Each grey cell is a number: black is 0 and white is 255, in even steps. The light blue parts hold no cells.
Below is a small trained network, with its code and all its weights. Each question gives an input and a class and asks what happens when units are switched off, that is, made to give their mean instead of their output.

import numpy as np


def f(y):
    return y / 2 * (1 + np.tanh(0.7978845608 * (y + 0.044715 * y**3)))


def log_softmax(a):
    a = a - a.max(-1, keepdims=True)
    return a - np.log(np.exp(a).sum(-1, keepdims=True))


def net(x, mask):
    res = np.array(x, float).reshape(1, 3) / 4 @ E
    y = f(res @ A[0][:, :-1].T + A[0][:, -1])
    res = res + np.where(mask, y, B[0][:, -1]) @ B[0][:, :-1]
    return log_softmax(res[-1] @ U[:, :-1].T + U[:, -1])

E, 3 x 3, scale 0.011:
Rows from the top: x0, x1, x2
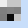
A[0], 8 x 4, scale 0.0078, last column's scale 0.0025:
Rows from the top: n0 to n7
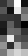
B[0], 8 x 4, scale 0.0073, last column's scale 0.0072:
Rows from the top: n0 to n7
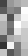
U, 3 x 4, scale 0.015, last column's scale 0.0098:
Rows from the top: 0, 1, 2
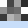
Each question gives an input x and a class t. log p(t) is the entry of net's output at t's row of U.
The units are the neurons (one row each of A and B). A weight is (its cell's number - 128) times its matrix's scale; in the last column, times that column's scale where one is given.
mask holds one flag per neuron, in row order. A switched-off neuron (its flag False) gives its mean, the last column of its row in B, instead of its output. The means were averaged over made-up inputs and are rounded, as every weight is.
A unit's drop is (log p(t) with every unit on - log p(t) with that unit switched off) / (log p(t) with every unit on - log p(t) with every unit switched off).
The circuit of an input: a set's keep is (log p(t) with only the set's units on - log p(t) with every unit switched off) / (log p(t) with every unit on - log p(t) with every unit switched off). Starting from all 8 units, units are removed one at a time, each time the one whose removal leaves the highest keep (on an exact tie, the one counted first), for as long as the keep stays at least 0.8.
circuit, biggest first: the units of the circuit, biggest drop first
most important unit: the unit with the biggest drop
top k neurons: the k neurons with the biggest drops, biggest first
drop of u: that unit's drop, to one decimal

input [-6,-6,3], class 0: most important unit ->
n2
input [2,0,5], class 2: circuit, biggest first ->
[n6 n2]
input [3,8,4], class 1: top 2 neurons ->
[n2 n3]
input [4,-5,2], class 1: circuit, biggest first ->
[n2 n3]
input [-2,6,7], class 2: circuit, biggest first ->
[n6 n0]
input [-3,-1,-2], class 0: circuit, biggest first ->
[n6 n1]
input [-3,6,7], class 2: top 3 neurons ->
[n6 n0 n1]
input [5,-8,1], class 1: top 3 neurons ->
[n2 n3 n4]
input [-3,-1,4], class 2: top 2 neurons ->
[n6 n7]
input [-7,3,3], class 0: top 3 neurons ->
[n2 n3 n4]
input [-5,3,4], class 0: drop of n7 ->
-0.1
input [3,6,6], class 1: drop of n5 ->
0.2
